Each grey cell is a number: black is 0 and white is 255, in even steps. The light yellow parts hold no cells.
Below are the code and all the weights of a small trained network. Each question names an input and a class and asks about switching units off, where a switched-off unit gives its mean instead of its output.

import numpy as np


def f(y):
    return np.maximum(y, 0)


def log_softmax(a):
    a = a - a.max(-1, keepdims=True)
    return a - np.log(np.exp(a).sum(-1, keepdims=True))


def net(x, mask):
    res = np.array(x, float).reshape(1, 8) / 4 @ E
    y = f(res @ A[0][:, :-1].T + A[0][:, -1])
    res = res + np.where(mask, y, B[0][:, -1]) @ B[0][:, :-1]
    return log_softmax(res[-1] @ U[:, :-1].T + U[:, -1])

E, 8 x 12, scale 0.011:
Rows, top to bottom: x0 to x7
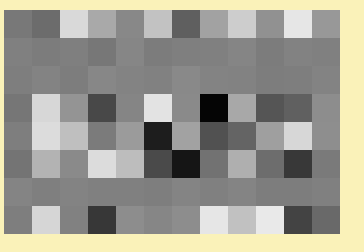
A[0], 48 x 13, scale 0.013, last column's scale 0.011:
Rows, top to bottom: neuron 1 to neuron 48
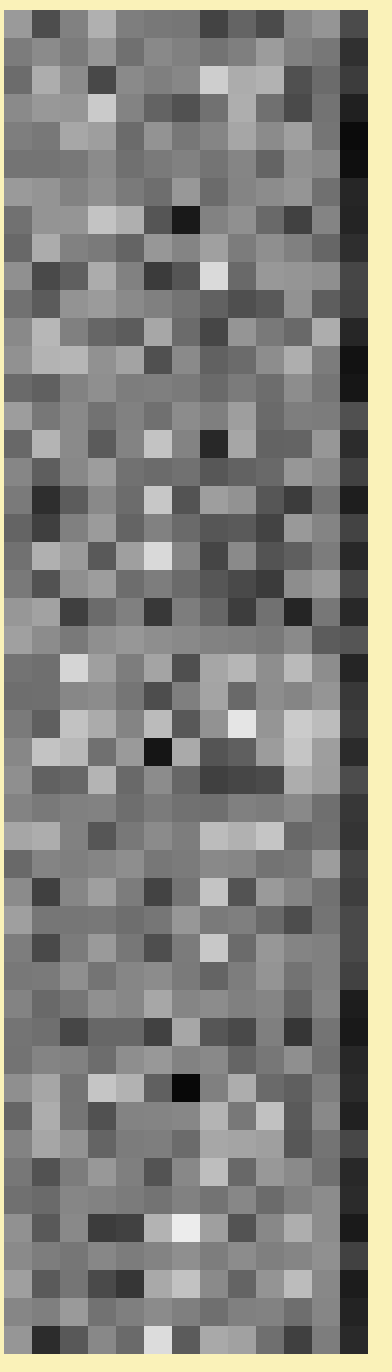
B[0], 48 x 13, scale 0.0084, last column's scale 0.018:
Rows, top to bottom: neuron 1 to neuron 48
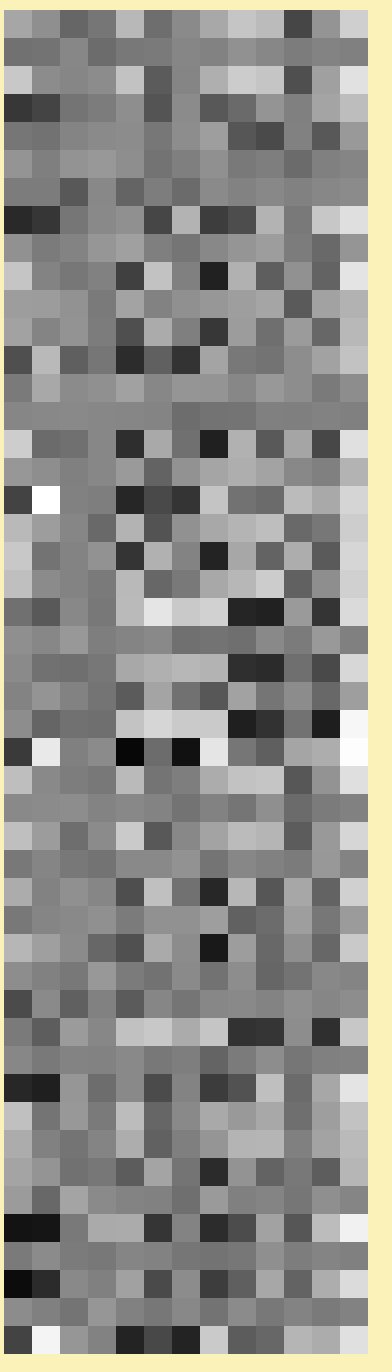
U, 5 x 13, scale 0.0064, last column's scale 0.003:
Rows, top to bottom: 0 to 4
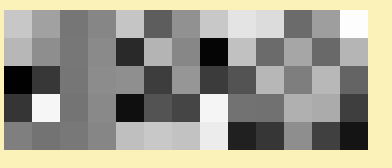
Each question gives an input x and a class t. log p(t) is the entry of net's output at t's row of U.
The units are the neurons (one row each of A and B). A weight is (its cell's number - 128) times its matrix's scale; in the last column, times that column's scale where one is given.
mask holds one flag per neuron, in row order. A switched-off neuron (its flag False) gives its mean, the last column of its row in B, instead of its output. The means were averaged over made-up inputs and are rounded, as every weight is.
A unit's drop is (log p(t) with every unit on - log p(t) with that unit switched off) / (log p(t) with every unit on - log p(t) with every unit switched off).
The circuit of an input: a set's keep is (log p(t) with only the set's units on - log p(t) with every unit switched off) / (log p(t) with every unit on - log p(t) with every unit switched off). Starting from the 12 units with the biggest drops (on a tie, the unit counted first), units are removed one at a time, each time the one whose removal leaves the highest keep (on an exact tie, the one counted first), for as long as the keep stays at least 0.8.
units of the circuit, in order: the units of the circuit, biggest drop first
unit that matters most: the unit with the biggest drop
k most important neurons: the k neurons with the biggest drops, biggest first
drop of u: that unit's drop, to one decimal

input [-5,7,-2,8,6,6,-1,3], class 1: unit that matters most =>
neuron 16
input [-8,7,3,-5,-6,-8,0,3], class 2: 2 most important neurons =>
neuron 44; neuron 46
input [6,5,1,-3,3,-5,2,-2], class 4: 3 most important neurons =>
neuron 26; neuron 24; neuron 39
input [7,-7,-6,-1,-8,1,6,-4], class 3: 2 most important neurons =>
neuron 48; neuron 18
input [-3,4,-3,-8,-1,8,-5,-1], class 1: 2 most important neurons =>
neuron 10; neuron 32
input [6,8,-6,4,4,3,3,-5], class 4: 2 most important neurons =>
neuron 26; neuron 24
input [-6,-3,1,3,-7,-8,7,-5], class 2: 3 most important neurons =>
neuron 44; neuron 46; neuron 27
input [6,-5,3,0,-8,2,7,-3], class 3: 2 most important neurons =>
neuron 48; neuron 18
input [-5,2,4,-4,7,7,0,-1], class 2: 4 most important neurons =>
neuron 8; neuron 39; neuron 48; neuron 18
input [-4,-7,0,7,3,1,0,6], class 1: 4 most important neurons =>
neuron 16; neuron 20; neuron 12; neuron 28
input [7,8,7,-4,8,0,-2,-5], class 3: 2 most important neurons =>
neuron 27; neuron 13
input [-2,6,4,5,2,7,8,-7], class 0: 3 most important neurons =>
neuron 28; neuron 1; neuron 21
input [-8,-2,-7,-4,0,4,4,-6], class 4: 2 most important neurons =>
neuron 22; neuron 37
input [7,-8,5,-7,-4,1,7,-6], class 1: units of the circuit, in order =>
neuron 10
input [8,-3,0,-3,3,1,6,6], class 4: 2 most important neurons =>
neuron 26; neuron 24
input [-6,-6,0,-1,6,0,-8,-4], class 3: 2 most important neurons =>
neuron 27; neuron 26
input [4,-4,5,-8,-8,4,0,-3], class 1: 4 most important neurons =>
neuron 10; neuron 32; neuron 34; neuron 27
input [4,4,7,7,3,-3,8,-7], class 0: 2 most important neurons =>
neuron 28; neuron 21
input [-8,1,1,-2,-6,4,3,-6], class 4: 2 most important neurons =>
neuron 22; neuron 37
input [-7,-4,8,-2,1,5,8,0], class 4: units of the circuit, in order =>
neuron 22
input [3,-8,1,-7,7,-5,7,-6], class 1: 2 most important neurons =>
neuron 32; neuron 10
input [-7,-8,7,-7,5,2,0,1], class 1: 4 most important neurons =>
neuron 10; neuron 32; neuron 26; neuron 34
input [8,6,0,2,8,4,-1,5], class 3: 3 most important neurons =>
neuron 27; neuron 13; neuron 22
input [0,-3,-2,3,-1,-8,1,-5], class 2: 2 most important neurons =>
neuron 44; neuron 46
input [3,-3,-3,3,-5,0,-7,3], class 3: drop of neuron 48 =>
0.1
